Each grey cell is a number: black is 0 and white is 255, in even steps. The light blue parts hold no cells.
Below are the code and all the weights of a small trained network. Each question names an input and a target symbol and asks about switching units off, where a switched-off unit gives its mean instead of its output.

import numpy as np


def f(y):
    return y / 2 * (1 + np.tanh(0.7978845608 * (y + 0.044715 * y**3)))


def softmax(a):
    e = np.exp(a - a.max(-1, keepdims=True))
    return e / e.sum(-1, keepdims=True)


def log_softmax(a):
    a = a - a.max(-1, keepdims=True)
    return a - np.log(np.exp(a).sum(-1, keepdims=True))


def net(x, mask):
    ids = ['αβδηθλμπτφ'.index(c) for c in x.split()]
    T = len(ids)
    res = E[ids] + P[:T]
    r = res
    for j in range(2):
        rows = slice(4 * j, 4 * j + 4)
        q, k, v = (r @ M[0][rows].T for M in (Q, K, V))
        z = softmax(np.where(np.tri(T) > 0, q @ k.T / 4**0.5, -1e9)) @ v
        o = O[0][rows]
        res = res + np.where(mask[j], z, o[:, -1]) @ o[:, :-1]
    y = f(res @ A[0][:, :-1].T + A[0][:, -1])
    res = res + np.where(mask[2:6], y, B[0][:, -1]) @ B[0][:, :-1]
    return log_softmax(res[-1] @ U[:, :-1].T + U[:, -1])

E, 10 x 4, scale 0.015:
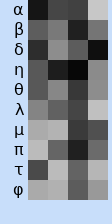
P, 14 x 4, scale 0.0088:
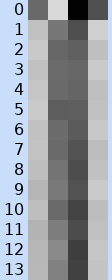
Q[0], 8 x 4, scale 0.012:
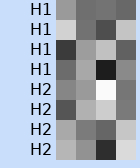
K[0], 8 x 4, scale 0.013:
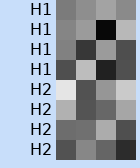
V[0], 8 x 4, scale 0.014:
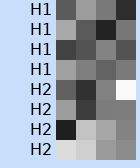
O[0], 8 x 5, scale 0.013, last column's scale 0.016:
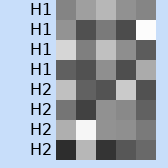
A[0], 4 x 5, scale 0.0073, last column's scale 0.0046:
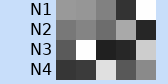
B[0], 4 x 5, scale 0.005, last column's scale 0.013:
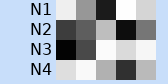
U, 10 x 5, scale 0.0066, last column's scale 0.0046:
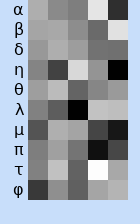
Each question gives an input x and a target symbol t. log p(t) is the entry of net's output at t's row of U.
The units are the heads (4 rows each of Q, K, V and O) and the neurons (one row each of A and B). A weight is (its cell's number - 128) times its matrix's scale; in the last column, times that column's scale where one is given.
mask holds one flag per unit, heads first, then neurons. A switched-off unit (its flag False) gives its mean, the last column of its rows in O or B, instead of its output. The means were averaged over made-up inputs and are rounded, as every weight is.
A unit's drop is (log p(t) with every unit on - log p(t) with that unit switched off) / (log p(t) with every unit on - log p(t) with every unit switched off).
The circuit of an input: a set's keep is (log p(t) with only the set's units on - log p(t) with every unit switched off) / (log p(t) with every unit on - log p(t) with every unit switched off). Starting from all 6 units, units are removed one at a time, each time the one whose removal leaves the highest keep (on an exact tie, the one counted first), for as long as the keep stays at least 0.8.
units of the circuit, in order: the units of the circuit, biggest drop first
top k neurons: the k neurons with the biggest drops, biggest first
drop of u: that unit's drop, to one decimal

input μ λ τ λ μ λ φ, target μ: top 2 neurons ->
(N3, N4)
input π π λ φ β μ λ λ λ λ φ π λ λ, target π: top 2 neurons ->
(N4, N3)
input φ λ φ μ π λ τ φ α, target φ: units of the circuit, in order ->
(H2, N3)
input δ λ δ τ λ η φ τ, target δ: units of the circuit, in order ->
(H2, H1)
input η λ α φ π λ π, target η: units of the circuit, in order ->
(H2)
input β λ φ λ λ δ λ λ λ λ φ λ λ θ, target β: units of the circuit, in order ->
(H1, H2, N3)
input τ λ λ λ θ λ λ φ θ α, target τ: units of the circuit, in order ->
(H2, H1)
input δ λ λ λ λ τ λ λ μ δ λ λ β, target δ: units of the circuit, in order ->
(H2, H1)
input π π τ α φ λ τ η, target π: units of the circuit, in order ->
(H2, N4)
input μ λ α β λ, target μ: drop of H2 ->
0.8
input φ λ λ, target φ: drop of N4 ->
0.0
